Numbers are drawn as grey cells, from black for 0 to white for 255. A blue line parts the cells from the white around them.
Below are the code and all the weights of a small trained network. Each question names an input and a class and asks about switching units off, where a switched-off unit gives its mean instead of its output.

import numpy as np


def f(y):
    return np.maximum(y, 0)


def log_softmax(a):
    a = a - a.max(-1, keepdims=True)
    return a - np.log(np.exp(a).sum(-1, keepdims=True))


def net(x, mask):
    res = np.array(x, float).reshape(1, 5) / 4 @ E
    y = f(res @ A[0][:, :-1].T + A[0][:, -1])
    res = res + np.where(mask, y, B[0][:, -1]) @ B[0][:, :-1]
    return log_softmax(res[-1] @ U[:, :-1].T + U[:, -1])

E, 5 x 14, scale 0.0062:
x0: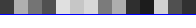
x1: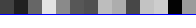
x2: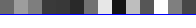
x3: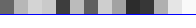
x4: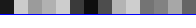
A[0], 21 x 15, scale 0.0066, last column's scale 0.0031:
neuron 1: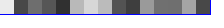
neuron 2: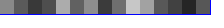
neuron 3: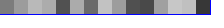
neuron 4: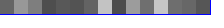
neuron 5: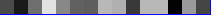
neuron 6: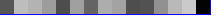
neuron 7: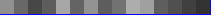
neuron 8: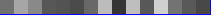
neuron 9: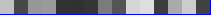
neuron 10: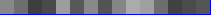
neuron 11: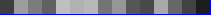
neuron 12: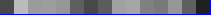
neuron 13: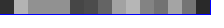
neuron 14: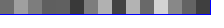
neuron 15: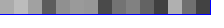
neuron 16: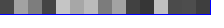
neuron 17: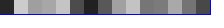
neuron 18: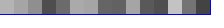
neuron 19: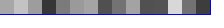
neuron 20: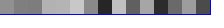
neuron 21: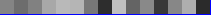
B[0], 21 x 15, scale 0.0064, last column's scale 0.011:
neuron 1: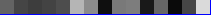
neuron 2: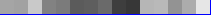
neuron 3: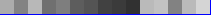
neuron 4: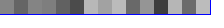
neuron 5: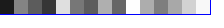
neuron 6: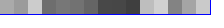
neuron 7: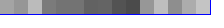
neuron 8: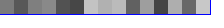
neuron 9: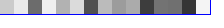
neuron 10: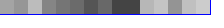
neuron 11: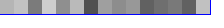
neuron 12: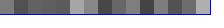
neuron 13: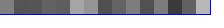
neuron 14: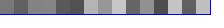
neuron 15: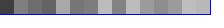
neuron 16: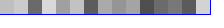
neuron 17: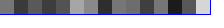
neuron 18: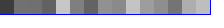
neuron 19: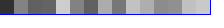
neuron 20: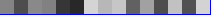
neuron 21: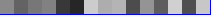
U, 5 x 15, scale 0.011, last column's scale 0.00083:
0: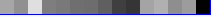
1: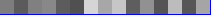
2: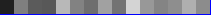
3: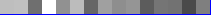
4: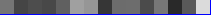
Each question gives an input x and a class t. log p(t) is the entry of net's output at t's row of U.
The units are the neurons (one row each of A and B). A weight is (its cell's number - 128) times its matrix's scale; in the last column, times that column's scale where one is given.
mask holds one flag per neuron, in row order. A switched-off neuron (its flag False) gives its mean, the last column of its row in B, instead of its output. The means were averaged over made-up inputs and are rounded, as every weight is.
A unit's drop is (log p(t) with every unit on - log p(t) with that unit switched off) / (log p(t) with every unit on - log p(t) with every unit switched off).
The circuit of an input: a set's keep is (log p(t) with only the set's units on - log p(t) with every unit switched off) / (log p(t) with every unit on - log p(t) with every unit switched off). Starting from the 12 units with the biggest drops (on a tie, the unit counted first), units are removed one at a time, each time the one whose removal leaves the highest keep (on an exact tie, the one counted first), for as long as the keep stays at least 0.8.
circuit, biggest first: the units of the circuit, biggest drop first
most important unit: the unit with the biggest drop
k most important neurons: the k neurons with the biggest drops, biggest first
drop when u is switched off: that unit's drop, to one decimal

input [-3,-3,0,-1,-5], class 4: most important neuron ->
[neuron 1]
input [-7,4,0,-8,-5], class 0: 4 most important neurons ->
[neuron 2; neuron 10; neuron 7; neuron 16]
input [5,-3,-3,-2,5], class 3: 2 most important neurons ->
[neuron 16; neuron 11]
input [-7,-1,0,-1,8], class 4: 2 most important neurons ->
[neuron 17; neuron 13]
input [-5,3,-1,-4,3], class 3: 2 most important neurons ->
[neuron 9; neuron 3]
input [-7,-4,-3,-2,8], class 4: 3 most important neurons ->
[neuron 17; neuron 13; neuron 12]
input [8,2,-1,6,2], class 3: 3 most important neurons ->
[neuron 16; neuron 11; neuron 2]
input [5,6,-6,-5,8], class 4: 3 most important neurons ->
[neuron 17; neuron 12; neuron 13]
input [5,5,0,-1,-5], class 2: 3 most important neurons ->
[neuron 5; neuron 9; neuron 17]
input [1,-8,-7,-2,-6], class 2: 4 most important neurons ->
[neuron 19; neuron 18; neuron 15; neuron 8]
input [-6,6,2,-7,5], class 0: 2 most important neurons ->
[neuron 2; neuron 10]
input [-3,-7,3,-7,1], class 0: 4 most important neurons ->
[neuron 2; neuron 5; neuron 10; neuron 7]
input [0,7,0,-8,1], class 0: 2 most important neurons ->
[neuron 2; neuron 10]
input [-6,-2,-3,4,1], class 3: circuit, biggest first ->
[neuron 9]
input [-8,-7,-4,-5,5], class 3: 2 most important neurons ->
[neuron 9; neuron 5]
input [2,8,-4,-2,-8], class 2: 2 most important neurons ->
[neuron 5; neuron 17]
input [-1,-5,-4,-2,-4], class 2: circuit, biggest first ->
[neuron 19; neuron 18]
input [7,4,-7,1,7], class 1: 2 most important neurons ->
[neuron 20; neuron 21]
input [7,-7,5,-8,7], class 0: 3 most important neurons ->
[neuron 2; neuron 10; neuron 7]
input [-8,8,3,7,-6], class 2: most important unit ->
neuron 5
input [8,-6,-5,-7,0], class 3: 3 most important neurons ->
[neuron 16; neuron 11; neuron 3]
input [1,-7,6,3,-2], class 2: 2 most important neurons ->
[neuron 19; neuron 18]
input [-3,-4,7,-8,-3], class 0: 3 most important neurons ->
[neuron 2; neuron 10; neuron 7]
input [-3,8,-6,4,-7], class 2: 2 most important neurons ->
[neuron 5; neuron 17]
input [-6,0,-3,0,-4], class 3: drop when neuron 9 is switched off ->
1.0
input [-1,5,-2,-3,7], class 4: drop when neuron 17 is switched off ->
0.7
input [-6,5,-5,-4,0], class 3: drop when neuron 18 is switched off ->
0.2
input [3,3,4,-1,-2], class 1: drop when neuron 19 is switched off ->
0.1
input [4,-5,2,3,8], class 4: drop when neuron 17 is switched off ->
0.5
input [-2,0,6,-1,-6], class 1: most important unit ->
neuron 8
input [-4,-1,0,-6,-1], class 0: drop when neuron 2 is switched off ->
0.1
